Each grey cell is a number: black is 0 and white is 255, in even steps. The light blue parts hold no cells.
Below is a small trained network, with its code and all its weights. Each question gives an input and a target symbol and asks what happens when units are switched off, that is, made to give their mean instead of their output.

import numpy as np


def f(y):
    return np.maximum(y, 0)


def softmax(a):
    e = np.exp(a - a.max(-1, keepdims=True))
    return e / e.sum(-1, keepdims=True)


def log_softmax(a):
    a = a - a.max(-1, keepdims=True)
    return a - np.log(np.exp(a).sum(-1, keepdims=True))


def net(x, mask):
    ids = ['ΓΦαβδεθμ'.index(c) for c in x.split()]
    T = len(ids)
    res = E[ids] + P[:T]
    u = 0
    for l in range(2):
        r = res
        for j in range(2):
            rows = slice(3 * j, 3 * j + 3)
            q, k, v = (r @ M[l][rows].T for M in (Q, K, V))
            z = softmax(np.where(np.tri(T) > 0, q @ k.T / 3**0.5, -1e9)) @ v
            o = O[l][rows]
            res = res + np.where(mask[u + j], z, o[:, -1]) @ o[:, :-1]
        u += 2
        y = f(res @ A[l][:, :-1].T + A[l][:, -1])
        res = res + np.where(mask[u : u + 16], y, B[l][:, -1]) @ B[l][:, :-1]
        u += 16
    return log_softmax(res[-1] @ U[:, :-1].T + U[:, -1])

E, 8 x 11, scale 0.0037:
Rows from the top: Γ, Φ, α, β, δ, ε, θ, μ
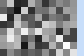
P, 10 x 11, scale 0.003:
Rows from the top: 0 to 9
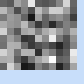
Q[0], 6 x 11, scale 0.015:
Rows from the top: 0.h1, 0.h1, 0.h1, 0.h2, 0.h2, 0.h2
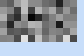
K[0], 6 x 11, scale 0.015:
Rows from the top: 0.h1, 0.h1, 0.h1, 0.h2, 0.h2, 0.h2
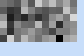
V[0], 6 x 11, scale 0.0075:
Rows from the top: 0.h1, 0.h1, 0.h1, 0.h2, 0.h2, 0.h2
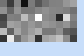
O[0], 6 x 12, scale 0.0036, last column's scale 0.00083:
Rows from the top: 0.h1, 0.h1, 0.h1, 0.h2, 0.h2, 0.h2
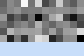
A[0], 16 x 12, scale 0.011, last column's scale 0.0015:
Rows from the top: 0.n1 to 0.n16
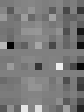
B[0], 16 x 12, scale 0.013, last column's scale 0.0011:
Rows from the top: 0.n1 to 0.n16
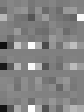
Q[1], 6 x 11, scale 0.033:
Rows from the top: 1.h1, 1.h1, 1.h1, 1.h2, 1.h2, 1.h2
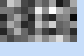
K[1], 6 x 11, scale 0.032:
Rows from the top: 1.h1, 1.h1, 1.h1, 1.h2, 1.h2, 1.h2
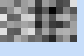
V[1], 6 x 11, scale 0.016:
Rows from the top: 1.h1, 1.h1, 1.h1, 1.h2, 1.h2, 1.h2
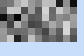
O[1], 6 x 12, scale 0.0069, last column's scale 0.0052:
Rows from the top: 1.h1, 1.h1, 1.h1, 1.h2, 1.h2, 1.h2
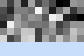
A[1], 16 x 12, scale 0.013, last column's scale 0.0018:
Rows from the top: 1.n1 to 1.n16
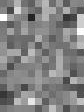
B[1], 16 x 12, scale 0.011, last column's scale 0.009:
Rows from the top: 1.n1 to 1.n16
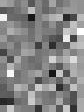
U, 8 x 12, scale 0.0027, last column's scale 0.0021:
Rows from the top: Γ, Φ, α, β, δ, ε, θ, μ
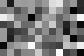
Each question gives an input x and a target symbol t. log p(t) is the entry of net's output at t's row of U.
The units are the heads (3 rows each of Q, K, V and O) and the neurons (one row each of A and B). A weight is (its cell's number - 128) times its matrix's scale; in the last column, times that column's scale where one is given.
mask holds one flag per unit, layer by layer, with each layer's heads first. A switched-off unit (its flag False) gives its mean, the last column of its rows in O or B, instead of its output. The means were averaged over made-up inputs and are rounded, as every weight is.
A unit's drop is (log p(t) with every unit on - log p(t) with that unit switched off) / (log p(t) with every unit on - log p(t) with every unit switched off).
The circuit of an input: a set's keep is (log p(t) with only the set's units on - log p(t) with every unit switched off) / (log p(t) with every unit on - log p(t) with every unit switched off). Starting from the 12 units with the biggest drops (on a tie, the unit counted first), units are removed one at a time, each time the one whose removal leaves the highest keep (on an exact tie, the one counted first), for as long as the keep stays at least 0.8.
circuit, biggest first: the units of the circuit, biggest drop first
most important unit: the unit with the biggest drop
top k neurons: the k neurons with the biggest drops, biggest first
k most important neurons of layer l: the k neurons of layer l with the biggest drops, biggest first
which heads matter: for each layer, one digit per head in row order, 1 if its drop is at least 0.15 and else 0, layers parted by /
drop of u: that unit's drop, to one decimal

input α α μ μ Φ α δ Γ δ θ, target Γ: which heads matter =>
00 / 11
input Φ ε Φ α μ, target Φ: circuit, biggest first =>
(1.h1 1.n16)
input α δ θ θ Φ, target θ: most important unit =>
0.n16
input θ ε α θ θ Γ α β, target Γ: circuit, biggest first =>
(1.h2 1.n9 1.h1)
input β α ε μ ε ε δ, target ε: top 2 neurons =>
(1.n6 1.n7)
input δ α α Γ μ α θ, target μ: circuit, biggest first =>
(1.h1 1.n11)
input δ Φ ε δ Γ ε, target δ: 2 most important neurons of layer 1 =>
(1.n5 1.n7)
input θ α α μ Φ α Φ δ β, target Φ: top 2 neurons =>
(1.n16 1.n5)
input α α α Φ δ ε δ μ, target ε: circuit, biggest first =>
(1.h1 1.h2 1.n6)
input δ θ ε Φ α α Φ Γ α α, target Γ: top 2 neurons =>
(1.n9 1.n2)
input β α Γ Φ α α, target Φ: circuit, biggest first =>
(1.h1 1.n16 1.n5)
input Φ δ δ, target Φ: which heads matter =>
10 / 11
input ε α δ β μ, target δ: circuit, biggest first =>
(1.h1 1.n5 1.n7)
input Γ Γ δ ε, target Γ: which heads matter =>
11 / 11
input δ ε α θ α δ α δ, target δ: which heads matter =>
10 / 10
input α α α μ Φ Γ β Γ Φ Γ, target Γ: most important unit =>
1.h2
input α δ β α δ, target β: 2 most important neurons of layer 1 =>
(1.n13 1.n5)
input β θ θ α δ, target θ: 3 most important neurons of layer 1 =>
(1.n3 1.n5 1.n15)
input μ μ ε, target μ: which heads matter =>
11 / 10
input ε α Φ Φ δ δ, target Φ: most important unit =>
1.h1
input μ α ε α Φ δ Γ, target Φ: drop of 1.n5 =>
0.2
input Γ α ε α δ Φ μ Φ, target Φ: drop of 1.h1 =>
1.0
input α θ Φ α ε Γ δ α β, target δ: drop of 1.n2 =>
0.0
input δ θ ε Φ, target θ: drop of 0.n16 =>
0.1
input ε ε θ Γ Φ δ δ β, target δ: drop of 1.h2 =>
0.2
